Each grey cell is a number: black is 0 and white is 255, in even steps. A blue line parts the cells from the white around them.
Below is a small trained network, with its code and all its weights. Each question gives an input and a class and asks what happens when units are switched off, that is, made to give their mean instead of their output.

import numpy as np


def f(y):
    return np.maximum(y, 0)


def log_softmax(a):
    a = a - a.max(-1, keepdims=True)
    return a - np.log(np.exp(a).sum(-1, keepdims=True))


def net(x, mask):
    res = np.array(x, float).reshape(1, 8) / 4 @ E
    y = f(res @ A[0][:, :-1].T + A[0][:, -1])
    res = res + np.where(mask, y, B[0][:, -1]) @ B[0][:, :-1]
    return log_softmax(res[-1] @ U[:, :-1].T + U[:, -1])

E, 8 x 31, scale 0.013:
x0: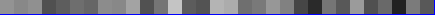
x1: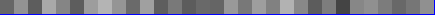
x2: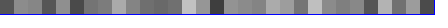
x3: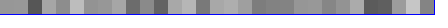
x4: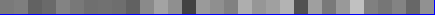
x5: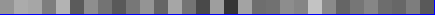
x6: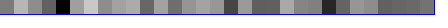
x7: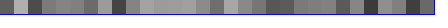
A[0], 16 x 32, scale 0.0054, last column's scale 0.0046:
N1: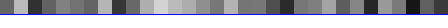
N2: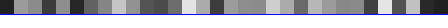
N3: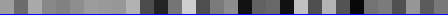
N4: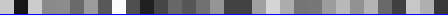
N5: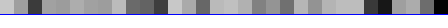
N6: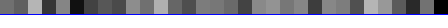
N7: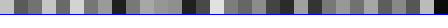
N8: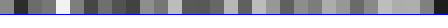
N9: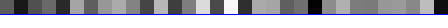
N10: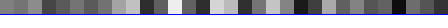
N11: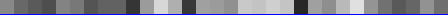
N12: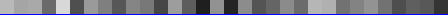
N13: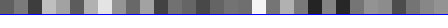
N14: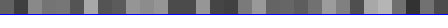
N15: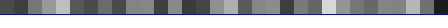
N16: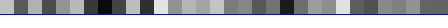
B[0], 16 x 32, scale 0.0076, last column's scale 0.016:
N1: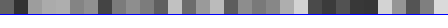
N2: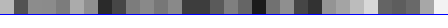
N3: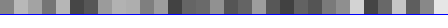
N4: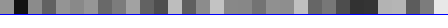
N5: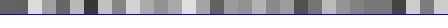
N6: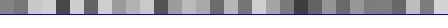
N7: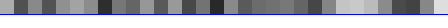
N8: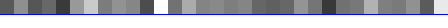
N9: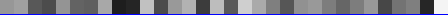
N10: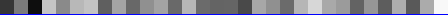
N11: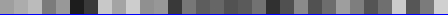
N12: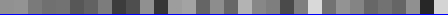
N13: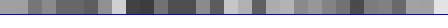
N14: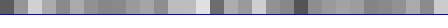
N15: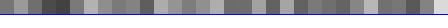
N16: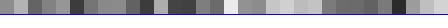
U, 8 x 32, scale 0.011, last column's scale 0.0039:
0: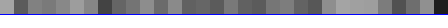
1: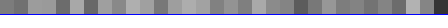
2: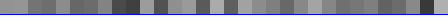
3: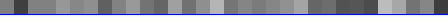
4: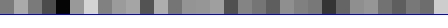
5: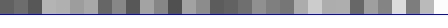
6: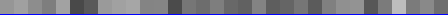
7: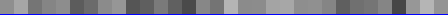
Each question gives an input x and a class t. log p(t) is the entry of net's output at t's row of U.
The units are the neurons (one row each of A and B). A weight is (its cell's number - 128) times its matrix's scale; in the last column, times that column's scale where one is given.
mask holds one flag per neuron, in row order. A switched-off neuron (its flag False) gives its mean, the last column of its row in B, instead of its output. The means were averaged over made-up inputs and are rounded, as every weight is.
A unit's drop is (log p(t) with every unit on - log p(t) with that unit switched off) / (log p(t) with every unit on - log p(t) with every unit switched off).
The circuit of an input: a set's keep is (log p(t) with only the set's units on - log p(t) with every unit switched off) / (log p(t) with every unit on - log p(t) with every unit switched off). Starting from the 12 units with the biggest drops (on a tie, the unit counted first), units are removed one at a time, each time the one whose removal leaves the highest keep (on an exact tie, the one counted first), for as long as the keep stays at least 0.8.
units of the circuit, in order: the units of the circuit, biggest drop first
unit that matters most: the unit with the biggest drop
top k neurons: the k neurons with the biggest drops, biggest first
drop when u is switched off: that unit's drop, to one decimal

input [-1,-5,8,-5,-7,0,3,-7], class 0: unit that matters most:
N2
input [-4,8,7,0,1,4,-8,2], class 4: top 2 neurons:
N8, N15
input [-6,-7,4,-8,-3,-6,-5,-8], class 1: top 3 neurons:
N6, N14, N1
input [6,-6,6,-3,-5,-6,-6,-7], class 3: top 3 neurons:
N4, N7, N12
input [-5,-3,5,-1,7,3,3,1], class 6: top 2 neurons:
N11, N10
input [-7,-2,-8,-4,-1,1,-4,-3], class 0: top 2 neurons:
N7, N10
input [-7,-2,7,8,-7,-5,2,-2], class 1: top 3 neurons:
N5, N10, N7
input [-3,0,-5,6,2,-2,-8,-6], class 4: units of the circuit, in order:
N8, N15
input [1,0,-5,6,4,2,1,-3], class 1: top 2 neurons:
N5, N2
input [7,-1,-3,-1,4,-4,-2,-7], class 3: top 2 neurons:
N4, N14
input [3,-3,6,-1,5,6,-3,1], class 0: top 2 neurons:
N2, N9
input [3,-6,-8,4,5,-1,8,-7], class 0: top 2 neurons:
N7, N8
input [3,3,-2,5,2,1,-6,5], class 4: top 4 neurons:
N8, N15, N4, N6
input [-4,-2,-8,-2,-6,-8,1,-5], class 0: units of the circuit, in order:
N7
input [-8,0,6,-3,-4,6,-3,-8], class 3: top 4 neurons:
N4, N10, N9, N7
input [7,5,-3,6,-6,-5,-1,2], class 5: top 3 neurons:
N10, N6, N11
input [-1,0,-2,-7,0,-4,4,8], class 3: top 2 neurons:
N1, N5
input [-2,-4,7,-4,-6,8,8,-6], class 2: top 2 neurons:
N12, N8
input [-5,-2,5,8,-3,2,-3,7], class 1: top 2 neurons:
N5, N4
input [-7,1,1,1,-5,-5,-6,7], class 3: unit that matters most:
N1
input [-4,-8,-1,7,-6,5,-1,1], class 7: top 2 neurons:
N16, N6
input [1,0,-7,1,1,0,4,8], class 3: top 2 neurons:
N1, N2
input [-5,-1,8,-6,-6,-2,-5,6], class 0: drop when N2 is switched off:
1.4
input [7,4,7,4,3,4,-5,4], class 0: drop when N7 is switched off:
0.0
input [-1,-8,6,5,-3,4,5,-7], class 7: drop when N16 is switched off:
1.0
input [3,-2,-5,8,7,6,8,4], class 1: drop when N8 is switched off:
0.3
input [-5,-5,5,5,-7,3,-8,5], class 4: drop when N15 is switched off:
0.2
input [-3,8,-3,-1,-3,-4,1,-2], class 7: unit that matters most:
N13
